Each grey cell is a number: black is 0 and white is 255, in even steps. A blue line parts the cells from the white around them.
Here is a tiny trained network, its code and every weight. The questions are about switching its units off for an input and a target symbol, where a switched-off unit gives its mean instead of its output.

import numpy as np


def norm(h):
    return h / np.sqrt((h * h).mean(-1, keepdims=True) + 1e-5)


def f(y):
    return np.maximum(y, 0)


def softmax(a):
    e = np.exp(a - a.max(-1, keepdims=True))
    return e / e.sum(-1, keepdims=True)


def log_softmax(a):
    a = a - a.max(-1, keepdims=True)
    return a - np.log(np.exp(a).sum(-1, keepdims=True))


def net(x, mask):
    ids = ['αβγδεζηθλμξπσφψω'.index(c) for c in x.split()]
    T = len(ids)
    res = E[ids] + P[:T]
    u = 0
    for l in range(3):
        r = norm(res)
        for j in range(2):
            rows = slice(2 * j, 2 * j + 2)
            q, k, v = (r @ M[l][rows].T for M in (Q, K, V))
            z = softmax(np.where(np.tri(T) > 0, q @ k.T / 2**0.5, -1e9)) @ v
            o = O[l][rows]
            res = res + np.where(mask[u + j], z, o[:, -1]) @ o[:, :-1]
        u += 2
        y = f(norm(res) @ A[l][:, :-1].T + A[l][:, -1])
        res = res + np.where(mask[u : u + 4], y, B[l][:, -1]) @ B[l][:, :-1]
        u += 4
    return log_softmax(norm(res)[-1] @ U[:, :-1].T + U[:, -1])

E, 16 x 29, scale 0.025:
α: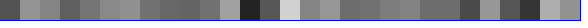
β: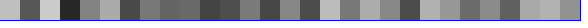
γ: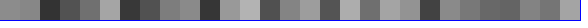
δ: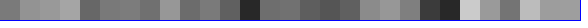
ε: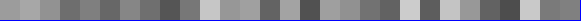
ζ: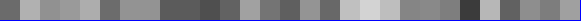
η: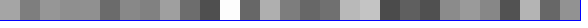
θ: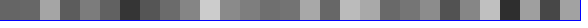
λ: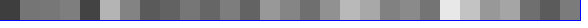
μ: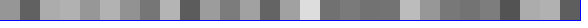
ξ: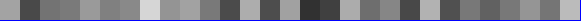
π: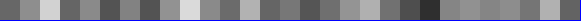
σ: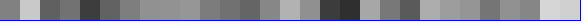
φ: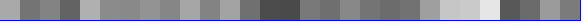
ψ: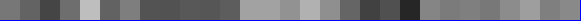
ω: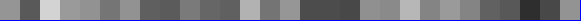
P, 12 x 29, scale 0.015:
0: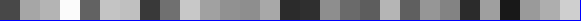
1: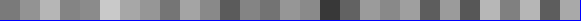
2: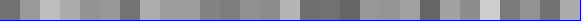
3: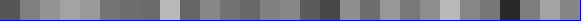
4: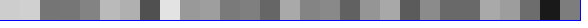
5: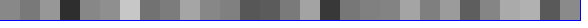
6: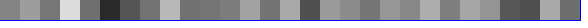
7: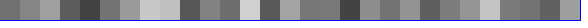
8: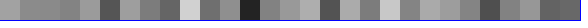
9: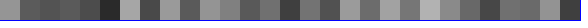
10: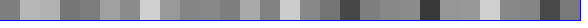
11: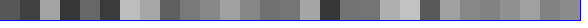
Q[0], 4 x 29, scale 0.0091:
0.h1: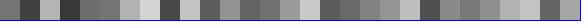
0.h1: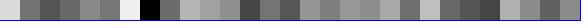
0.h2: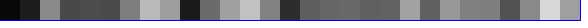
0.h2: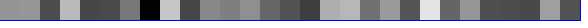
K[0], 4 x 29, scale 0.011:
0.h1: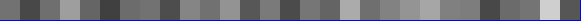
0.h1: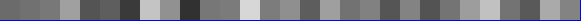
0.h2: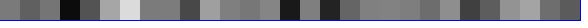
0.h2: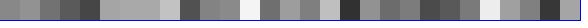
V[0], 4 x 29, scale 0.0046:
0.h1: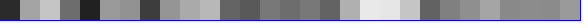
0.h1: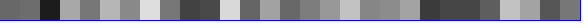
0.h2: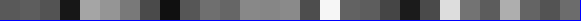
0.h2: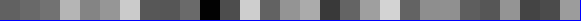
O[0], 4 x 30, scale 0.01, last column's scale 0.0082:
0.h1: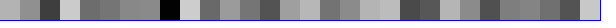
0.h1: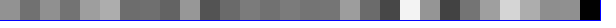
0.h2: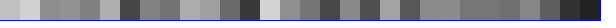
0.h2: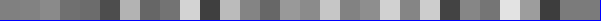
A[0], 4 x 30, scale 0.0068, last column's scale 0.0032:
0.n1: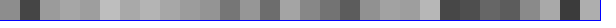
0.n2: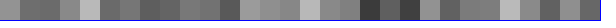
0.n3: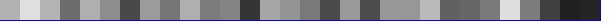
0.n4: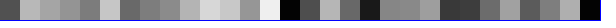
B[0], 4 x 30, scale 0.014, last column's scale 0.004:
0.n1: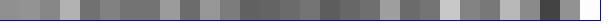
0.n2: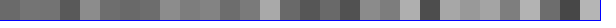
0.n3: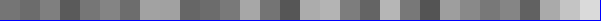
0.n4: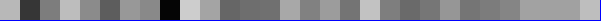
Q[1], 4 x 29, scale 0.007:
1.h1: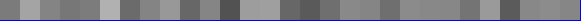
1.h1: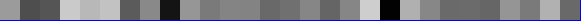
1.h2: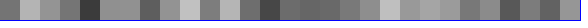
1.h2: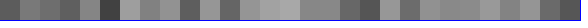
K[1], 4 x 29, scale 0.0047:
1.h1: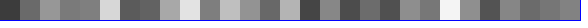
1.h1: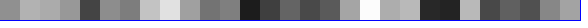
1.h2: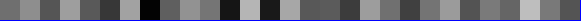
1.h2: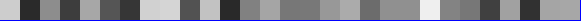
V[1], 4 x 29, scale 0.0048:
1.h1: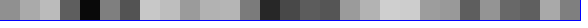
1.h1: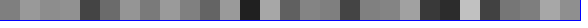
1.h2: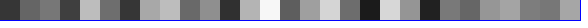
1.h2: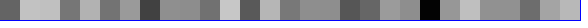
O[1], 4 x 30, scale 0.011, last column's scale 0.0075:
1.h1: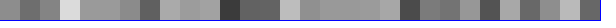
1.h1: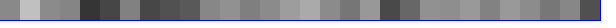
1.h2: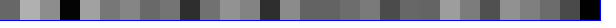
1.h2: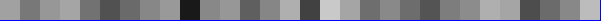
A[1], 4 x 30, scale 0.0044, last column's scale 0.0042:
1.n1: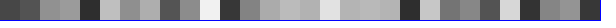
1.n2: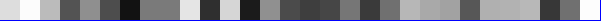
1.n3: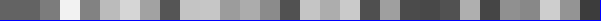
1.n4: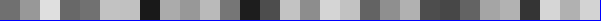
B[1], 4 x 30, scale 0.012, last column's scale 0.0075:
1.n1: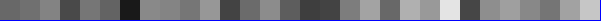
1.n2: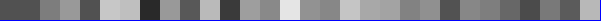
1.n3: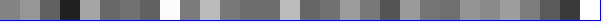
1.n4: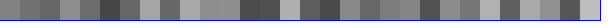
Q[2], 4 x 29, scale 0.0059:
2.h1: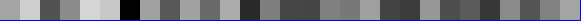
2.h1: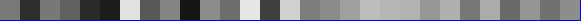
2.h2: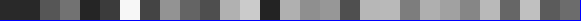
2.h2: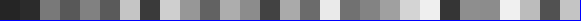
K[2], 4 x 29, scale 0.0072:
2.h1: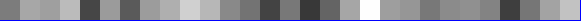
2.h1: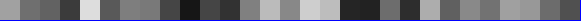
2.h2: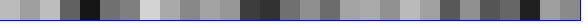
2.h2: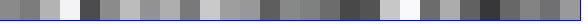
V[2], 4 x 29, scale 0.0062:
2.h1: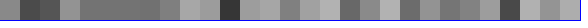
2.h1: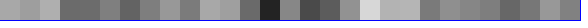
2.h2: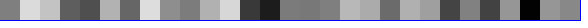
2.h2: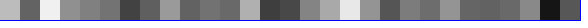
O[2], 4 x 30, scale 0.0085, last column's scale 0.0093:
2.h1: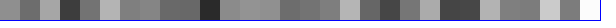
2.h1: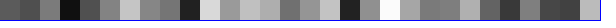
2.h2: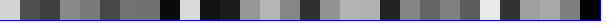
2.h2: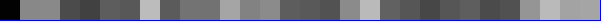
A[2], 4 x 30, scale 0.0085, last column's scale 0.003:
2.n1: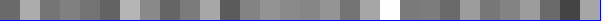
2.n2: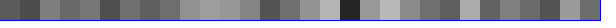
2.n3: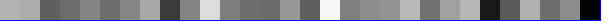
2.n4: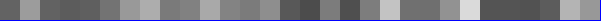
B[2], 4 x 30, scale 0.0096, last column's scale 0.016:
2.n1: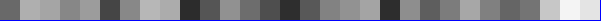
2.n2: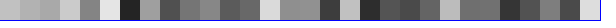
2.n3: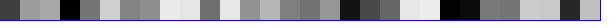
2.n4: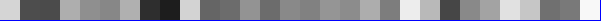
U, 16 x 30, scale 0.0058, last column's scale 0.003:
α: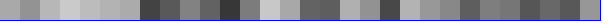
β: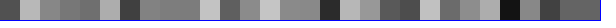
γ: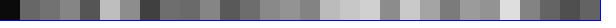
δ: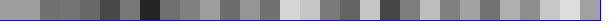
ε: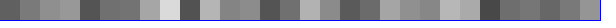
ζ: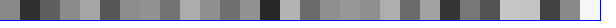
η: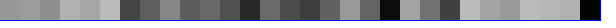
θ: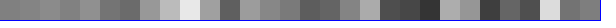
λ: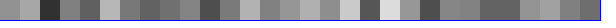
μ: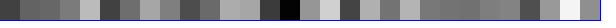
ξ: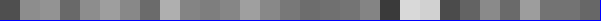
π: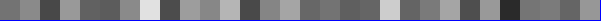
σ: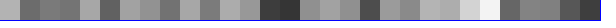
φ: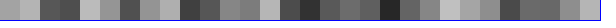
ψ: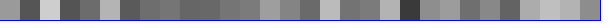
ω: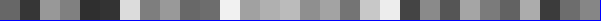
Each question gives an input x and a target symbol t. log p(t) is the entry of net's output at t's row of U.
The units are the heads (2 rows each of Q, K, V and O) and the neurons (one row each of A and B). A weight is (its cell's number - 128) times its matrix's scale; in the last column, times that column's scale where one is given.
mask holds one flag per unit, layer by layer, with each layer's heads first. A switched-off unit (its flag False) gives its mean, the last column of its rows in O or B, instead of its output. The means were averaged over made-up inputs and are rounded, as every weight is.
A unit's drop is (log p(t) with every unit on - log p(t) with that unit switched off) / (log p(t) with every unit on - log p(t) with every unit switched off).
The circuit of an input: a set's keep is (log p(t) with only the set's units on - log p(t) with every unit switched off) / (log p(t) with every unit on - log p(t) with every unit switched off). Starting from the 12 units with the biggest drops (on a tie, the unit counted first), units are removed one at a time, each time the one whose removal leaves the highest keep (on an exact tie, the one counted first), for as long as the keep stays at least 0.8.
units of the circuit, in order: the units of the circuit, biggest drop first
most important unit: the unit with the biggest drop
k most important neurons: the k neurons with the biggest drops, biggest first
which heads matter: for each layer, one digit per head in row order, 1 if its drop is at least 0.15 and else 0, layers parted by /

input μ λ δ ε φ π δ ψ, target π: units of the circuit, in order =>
(0.h1)
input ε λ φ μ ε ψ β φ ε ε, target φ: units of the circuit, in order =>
(2.h1; 0.h1; 1.h1)
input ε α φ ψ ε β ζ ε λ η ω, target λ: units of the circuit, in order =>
(0.h2; 0.n3; 0.h1)
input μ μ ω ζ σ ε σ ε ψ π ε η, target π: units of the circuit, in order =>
(0.h1; 1.h1)
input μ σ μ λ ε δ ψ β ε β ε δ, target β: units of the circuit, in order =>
(1.n2; 0.h2)
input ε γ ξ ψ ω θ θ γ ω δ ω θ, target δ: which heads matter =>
10 / 10 / 10
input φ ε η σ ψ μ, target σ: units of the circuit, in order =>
(1.h1; 2.h2; 0.h1)
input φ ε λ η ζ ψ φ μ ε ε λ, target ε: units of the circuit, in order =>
(0.h2; 2.h2)
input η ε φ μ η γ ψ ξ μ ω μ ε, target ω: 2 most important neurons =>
(0.n1; 2.n2)
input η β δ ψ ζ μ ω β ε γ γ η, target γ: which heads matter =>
11 / 00 / 10
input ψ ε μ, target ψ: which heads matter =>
11 / 10 / 10
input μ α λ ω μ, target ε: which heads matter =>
00 / 00 / 00
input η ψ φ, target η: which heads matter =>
10 / 00 / 10
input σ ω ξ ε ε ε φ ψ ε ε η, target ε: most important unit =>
0.h2
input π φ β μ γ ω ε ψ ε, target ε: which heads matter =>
01 / 00 / 11
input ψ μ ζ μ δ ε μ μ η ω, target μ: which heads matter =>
01 / 00 / 10
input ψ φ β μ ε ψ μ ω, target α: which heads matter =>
11 / 11 / 10
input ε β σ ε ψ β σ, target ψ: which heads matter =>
11 / 10 / 00
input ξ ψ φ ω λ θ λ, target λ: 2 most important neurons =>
(0.n3; 2.n4)
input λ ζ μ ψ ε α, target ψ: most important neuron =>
(0.n3)
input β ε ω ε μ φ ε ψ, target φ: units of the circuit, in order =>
(2.h1; 2.n4; 1.h1)
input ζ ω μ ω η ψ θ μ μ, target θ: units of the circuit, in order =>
(2.h1; 2.n4; 0.h1)
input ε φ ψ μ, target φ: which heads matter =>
00 / 10 / 10
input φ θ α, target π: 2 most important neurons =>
(1.n4; 1.n2)
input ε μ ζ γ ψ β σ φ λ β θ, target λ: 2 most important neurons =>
(0.n3; 1.n2)
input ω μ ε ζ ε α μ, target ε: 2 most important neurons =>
(2.n2; 0.n1)
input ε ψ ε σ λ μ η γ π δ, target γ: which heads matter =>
11 / 10 / 10
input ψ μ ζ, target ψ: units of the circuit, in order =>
(0.h2; 0.n3; 0.n4; 0.h1)
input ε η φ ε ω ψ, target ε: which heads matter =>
01 / 00 / 01
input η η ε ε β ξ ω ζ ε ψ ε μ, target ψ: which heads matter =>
11 / 10 / 00
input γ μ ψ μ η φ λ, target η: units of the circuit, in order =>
(2.h1)
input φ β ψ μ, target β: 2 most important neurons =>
(1.n2; 2.n4)
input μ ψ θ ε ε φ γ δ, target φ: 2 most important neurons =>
(2.n4; 0.n3)
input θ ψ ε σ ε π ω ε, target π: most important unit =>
0.h1
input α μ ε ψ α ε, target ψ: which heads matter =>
11 / 10 / 10
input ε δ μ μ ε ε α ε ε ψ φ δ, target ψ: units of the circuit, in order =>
(0.h2; 0.n3; 0.h1; 0.n4)
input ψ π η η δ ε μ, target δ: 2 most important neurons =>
(0.n4; 2.n2)
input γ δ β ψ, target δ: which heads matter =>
11 / 10 / 10
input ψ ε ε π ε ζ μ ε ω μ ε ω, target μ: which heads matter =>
11 / 00 / 10
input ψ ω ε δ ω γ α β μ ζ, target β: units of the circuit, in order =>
(0.h2)
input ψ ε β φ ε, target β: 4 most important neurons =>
(0.n4; 1.n2; 2.n4; 2.n1)
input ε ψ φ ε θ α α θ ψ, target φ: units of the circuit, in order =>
(1.h2; 0.n3; 0.h2)
